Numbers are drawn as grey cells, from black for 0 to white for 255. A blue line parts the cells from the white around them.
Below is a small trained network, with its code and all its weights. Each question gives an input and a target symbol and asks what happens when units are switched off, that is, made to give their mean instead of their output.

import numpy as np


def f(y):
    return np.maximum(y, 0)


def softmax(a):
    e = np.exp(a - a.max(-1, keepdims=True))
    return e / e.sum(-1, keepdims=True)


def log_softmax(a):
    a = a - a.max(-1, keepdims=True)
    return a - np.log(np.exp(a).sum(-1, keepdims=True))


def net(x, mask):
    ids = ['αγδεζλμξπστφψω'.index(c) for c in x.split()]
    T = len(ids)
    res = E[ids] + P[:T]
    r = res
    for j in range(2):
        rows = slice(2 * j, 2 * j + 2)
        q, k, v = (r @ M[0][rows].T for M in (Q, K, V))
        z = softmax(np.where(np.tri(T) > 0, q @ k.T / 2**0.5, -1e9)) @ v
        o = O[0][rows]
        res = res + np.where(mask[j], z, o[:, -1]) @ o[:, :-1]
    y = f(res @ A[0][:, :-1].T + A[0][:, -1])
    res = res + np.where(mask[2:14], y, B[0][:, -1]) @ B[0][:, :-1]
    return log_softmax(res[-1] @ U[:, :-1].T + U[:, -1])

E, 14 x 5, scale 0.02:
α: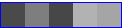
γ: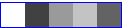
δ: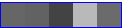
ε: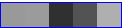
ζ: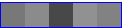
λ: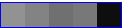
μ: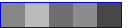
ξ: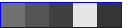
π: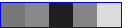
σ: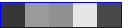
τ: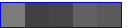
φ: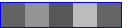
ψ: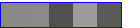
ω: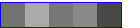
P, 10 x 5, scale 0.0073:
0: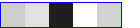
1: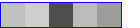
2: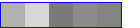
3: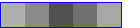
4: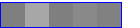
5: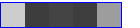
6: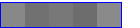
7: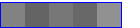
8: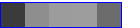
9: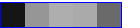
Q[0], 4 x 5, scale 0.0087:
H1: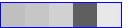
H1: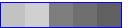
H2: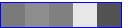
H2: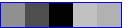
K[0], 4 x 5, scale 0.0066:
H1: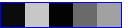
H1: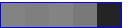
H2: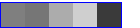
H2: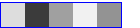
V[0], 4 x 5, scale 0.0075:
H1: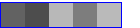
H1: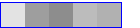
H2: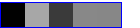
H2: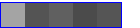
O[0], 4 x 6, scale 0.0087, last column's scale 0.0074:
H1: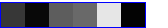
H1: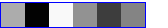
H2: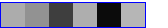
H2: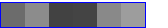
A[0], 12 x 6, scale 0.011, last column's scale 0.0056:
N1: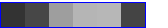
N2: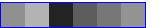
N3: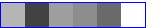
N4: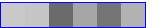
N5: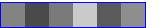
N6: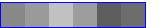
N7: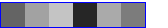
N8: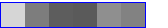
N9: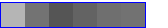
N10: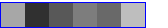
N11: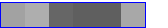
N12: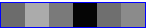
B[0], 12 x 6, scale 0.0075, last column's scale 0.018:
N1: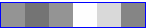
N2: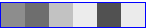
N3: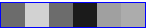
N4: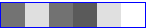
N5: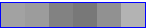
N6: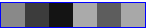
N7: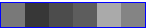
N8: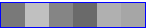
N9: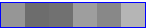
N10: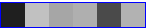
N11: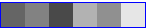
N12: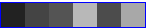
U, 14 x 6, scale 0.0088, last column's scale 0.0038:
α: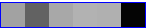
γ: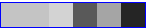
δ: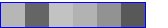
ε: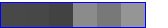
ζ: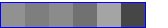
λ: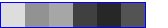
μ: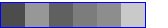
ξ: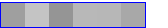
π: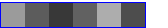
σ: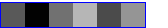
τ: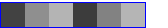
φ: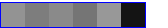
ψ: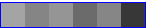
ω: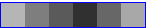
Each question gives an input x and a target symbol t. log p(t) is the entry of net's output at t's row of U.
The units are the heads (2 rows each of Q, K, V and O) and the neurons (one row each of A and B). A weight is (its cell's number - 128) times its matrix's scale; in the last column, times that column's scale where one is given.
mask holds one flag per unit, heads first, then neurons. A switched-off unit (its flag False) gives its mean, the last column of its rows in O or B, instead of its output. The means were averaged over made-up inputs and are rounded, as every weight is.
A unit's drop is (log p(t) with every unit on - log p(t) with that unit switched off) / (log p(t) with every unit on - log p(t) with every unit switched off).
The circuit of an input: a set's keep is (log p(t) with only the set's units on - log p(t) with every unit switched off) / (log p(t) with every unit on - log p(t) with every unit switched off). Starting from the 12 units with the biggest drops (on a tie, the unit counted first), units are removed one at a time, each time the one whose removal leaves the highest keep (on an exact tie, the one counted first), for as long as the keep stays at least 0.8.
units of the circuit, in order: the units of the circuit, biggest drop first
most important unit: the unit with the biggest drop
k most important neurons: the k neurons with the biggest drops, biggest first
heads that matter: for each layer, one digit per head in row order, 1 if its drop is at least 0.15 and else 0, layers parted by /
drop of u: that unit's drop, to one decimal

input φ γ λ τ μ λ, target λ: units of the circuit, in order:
H1, N3
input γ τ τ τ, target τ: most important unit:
N3
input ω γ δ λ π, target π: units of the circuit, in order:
H2, N7
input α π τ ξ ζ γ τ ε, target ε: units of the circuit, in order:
H2, N12, N4
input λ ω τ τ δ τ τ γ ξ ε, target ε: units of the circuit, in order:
H2, N12, N4, N7
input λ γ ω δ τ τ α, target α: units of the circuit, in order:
H2, N1, H1
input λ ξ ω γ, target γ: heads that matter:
01
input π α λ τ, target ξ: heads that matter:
11
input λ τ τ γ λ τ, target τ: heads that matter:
10
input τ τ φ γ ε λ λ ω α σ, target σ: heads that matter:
10
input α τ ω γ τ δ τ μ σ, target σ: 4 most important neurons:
N6, N4, N8, N1
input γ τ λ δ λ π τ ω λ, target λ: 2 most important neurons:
N3, N4
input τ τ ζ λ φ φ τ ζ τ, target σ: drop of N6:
-0.1
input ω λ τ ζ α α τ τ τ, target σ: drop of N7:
0.0
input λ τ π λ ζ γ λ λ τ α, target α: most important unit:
N1
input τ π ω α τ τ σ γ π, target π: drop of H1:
0.1
